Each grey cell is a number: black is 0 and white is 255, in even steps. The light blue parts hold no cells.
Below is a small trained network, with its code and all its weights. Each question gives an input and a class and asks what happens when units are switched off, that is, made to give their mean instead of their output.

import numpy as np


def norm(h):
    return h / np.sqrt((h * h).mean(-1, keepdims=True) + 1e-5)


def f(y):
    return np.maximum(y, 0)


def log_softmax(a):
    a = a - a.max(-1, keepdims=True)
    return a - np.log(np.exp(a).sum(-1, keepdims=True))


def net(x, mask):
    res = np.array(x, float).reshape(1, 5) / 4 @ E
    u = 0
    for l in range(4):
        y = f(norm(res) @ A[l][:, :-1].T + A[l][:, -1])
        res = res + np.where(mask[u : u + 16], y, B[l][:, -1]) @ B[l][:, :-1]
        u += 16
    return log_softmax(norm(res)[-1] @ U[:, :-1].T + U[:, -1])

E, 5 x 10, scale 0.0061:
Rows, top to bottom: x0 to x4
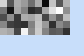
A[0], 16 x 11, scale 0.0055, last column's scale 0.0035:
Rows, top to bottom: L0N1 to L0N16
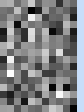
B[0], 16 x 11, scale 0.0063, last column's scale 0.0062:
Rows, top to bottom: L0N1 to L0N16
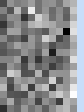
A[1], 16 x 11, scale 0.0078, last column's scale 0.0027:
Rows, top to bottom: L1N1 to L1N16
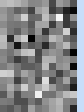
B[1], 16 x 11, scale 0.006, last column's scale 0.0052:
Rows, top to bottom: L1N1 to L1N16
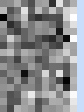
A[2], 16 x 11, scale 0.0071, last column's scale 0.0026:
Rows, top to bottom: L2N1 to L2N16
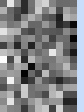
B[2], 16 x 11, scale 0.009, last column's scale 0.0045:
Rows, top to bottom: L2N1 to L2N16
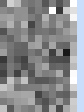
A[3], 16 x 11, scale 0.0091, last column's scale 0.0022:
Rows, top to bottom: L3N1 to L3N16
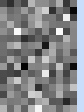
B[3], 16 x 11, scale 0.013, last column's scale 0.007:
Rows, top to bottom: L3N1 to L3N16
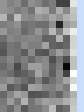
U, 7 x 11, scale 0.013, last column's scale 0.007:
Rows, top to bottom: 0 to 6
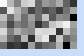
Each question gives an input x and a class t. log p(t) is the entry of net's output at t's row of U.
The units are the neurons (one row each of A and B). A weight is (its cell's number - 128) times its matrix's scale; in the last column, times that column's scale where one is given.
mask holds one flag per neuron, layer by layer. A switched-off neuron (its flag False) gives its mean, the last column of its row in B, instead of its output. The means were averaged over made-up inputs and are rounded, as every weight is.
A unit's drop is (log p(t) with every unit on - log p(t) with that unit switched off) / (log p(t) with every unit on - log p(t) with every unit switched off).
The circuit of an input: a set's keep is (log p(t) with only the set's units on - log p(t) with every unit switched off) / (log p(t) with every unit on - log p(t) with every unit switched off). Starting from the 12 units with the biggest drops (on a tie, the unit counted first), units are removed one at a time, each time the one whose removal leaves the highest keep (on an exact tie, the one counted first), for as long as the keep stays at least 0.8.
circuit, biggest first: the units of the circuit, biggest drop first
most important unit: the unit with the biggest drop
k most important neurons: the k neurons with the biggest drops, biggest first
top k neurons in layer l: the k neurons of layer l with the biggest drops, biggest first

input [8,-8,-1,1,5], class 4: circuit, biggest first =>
L1N6, L3N3
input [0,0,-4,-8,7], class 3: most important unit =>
L3N5
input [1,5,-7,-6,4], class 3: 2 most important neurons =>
L0N2, L3N5
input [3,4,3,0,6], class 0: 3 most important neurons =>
L0N9, L1N14, L0N5
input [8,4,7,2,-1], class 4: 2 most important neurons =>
L2N2, L1N5
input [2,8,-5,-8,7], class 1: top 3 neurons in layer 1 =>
L1N6, L1N3, L1N14
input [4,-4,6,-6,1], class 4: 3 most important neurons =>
L1N14, L0N5, L1N6
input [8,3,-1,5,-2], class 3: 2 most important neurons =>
L1N5, L2N2
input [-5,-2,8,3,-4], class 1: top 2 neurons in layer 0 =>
L0N11, L0N3
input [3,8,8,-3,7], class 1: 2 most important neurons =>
L1N6, L0N14
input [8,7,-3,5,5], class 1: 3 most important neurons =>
L1N6, L0N14, L2N12
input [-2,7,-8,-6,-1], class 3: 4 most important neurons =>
L1N3, L3N5, L0N9, L1N8
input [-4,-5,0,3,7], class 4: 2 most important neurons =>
L0N13, L0N11
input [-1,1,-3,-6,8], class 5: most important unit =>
L1N3
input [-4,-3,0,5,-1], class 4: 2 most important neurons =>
L0N13, L1N2
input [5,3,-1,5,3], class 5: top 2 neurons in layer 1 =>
L1N6, L1N4
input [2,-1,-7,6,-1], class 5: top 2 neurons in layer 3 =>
L3N2, L3N15
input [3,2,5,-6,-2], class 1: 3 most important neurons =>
L0N14, L1N6, L0N4
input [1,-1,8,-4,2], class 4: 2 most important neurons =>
L1N14, L0N5
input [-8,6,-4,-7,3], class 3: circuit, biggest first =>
L3N5
